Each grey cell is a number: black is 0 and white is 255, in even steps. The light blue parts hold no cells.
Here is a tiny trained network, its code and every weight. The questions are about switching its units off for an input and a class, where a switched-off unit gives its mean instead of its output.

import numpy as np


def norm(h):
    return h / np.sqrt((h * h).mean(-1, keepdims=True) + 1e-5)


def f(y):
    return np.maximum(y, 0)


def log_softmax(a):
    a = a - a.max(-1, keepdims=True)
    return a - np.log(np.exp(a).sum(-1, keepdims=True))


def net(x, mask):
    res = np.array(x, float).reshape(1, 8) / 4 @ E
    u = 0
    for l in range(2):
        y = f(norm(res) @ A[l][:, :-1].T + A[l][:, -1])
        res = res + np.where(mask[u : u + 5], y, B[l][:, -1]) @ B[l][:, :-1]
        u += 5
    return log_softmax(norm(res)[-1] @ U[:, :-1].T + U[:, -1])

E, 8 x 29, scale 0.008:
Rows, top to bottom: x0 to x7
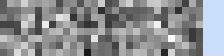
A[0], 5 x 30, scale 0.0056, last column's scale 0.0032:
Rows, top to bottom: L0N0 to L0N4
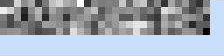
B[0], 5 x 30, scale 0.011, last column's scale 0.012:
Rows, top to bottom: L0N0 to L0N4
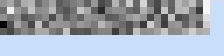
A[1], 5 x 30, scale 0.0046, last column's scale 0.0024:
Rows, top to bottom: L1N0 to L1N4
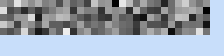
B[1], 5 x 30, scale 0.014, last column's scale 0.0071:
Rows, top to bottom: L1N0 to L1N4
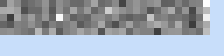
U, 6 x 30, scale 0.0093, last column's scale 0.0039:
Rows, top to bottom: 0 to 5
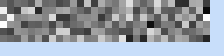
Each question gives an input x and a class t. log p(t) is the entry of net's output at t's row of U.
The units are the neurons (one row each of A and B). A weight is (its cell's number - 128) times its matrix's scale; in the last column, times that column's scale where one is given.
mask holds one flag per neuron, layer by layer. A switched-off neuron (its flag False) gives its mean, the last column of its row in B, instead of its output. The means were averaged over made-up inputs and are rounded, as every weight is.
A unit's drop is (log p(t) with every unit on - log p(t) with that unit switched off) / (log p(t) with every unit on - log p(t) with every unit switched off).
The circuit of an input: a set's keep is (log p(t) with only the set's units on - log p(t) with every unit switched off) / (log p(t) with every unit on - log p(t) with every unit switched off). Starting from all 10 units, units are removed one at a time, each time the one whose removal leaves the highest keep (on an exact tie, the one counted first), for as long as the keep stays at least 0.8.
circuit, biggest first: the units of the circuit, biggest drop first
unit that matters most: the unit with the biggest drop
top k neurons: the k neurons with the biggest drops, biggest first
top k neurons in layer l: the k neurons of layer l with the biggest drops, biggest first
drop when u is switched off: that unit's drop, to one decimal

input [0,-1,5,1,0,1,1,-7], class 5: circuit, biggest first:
L0N0, L1N0
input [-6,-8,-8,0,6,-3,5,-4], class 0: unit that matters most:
L0N2
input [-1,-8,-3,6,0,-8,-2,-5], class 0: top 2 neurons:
L0N1, L0N0
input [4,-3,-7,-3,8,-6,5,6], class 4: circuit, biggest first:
L0N1, L0N4
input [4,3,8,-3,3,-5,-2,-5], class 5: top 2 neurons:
L0N0, L0N1
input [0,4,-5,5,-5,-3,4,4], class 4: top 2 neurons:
L0N1, L1N2
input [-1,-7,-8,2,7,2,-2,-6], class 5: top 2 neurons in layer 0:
L0N3, L0N0
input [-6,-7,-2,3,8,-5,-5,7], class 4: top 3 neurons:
L0N3, L0N1, L0N4
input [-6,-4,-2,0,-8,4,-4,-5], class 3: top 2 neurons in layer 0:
L0N2, L0N0
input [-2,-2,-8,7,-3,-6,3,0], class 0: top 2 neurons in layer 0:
L0N1, L0N0
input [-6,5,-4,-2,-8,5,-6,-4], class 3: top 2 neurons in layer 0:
L0N2, L0N0
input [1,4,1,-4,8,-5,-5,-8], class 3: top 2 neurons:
L0N3, L1N1
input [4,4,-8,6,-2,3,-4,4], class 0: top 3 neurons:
L0N1, L0N0, L1N2
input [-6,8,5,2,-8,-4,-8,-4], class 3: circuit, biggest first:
L1N1
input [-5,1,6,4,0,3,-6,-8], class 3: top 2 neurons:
L1N1, L0N3
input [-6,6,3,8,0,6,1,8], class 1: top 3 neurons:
L0N0, L0N3, L0N4
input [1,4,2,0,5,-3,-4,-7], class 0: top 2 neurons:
L0N1, L0N0
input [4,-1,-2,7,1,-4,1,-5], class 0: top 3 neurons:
L0N1, L0N0, L1N2
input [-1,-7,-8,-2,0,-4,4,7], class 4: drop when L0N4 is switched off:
0.2
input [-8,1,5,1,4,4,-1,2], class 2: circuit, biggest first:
L0N0
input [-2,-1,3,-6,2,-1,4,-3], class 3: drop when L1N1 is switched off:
0.4
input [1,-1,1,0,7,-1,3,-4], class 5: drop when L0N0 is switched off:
0.0
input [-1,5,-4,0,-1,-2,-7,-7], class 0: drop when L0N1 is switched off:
0.1
